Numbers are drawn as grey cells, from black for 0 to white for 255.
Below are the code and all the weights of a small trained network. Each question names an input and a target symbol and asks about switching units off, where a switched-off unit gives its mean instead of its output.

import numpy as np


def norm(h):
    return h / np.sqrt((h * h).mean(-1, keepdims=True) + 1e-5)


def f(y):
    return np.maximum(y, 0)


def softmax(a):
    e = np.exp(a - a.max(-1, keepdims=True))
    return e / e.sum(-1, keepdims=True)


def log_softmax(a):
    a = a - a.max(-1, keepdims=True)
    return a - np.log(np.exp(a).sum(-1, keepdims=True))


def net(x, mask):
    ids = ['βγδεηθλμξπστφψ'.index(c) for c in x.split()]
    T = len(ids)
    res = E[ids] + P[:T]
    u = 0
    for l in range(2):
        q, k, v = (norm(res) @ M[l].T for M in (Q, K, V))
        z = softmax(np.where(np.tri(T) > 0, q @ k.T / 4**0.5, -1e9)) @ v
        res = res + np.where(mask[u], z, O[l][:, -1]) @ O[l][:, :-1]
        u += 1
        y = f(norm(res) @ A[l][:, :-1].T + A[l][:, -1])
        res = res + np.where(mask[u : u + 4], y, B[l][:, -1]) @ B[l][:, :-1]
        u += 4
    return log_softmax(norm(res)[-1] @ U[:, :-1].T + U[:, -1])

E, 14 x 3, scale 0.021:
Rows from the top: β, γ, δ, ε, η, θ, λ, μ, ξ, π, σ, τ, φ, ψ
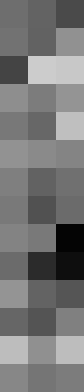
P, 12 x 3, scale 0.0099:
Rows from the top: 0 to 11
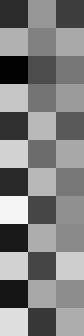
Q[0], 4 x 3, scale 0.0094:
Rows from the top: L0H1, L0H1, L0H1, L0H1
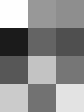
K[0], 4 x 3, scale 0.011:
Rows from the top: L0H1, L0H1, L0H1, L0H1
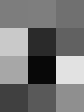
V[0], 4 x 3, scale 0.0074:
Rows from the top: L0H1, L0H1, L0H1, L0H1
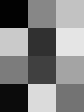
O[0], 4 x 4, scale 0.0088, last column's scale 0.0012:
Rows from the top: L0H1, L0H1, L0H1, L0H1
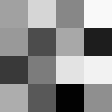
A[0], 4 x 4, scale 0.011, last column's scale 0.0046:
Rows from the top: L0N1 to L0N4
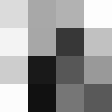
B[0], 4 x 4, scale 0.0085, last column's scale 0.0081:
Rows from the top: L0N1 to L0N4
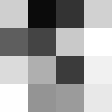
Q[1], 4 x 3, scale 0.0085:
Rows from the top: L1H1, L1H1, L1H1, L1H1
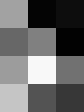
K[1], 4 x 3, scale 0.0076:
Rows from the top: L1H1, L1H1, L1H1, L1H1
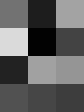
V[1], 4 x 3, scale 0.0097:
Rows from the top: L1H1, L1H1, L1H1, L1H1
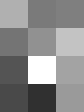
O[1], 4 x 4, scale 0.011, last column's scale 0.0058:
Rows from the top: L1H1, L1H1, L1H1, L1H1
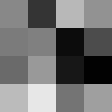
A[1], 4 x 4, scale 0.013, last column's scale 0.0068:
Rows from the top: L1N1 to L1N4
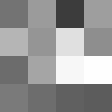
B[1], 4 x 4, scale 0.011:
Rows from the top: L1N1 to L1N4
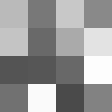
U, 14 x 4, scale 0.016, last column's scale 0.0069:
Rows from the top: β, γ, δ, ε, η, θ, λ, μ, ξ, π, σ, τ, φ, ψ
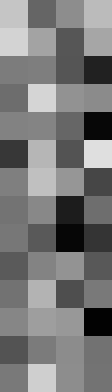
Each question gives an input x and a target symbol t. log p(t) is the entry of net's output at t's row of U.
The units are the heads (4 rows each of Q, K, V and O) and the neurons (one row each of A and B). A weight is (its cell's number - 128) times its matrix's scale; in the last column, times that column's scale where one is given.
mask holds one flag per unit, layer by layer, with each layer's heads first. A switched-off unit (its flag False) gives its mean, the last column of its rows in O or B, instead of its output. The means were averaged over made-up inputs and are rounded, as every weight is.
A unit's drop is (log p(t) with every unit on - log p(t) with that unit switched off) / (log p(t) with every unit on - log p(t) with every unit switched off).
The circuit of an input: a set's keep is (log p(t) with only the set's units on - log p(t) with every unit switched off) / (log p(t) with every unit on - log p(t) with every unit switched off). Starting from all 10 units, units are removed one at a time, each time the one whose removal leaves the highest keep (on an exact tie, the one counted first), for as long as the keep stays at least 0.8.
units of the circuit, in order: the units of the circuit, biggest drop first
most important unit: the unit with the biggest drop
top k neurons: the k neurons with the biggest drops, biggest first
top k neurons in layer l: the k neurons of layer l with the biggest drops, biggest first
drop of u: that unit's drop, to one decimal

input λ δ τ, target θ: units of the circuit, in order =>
[L0N4; L0N1; L1N2; L1H1]
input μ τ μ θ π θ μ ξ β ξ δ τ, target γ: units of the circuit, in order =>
[L0N3; L0H1; L0N4]
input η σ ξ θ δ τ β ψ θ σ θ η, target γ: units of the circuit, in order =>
[L0H1; L0N3]
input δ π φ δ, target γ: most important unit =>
L0N2
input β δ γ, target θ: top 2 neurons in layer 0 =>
[L0N4; L0N1]
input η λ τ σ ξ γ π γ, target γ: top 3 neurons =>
[L0N3; L0N4; L0N1]
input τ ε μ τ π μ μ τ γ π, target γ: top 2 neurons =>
[L0N3; L0N4]
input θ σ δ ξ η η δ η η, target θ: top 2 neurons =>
[L0N4; L0N3]
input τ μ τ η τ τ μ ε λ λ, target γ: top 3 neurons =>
[L0N4; L0N3; L1N3]
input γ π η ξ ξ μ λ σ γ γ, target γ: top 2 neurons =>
[L0N4; L0N3]
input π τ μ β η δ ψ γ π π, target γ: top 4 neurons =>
[L0N3; L0N4; L0N1; L1N3]
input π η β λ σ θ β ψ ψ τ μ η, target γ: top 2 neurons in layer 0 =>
[L0N4; L0N3]
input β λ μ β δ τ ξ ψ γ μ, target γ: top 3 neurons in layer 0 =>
[L0N3; L0N4; L0N1]
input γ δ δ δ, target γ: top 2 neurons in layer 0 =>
[L0N1; L0N3]
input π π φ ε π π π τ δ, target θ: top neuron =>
[L0N2]
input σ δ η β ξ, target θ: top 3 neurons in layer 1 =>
[L1N2; L1N4; L1N3]
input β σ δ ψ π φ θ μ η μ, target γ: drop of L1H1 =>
0.1
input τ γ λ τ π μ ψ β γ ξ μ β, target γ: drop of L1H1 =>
0.2
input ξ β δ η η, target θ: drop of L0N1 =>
0.4
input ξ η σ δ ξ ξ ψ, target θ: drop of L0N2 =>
0.3
